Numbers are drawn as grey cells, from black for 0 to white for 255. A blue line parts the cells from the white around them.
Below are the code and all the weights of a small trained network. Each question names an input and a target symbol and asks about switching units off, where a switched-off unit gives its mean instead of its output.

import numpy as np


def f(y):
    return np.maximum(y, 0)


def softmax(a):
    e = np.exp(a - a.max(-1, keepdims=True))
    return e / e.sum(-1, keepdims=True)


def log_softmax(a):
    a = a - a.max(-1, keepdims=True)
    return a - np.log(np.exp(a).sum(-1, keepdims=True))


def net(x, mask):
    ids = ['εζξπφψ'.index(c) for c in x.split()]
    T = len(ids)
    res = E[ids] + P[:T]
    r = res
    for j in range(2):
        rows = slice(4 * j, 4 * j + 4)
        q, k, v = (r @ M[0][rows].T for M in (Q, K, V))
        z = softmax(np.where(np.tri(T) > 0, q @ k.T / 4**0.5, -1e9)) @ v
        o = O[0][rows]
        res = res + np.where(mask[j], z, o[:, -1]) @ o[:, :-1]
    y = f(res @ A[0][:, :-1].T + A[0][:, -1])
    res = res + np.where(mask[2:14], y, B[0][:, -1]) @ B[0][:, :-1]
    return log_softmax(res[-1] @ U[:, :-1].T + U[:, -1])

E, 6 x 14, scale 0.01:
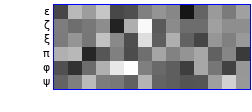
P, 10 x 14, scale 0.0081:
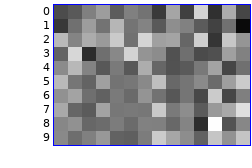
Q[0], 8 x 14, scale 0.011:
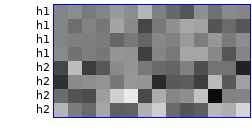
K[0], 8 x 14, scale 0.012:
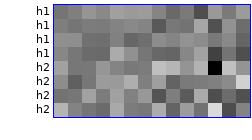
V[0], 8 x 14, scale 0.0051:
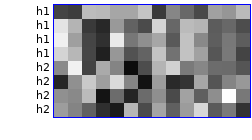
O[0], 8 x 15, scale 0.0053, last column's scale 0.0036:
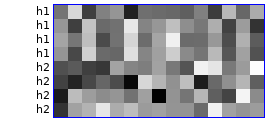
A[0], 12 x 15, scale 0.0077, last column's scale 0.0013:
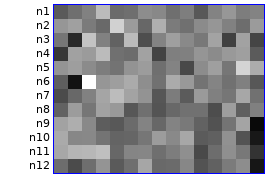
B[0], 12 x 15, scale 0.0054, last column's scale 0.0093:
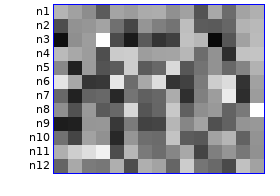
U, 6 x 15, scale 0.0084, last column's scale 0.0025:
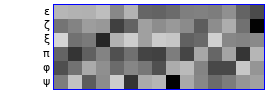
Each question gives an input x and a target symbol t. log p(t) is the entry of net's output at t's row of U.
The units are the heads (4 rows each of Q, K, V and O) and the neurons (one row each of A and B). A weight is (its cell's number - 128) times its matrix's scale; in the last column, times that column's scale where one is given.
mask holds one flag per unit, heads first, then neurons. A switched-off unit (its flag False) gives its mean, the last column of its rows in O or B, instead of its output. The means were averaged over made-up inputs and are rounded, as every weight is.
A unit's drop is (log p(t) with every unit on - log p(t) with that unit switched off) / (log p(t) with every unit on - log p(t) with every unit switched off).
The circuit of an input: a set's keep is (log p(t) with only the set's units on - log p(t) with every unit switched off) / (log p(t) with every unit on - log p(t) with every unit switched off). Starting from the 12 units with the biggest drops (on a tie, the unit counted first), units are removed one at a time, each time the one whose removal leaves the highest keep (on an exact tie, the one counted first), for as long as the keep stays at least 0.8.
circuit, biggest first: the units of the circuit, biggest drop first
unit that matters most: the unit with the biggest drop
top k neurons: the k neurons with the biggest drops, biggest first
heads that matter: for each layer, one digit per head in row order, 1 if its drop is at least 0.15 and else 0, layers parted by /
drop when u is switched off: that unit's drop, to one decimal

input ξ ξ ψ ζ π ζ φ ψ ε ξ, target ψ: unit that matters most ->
h1
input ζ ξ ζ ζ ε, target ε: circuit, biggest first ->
(h2 n11)
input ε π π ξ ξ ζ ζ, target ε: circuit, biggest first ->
(h2 n11)
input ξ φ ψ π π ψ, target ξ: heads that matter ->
01
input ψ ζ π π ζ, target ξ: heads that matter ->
01
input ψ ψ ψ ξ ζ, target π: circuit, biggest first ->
(h2 n9 h1)
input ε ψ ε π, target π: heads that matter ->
11
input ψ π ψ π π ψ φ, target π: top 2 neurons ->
(n7 n4)
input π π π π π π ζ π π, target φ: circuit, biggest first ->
(n3 h1)
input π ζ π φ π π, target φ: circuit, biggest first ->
(h1 n3 n2 h2)
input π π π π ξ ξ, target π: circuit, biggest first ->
(h2 n4 n1)
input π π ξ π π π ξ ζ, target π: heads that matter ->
11
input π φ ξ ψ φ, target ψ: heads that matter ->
01
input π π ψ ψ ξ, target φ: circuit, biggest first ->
(h2 n9)
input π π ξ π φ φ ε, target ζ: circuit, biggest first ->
(h2 n10)
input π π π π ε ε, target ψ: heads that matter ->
11
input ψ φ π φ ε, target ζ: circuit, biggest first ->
(h2)
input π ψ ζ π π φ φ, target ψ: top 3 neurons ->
(n8 n5 n12)
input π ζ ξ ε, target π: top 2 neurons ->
(n8 n9)
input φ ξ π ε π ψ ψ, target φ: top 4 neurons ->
(n9 n6 n8 n4)
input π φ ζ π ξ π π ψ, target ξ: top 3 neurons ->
(n3 n4 n5)
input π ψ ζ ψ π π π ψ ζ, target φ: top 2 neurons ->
(n9 n6)
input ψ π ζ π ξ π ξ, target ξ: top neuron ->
(n3)
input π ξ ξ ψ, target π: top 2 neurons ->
(n9 n8)
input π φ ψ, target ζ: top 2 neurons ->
(n10 n11)
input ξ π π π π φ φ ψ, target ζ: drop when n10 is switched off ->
0.4
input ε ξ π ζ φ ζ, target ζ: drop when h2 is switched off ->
1.5
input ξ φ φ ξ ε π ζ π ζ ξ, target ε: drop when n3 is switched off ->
0.0
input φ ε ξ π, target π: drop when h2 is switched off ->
0.4
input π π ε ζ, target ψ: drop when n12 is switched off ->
0.2
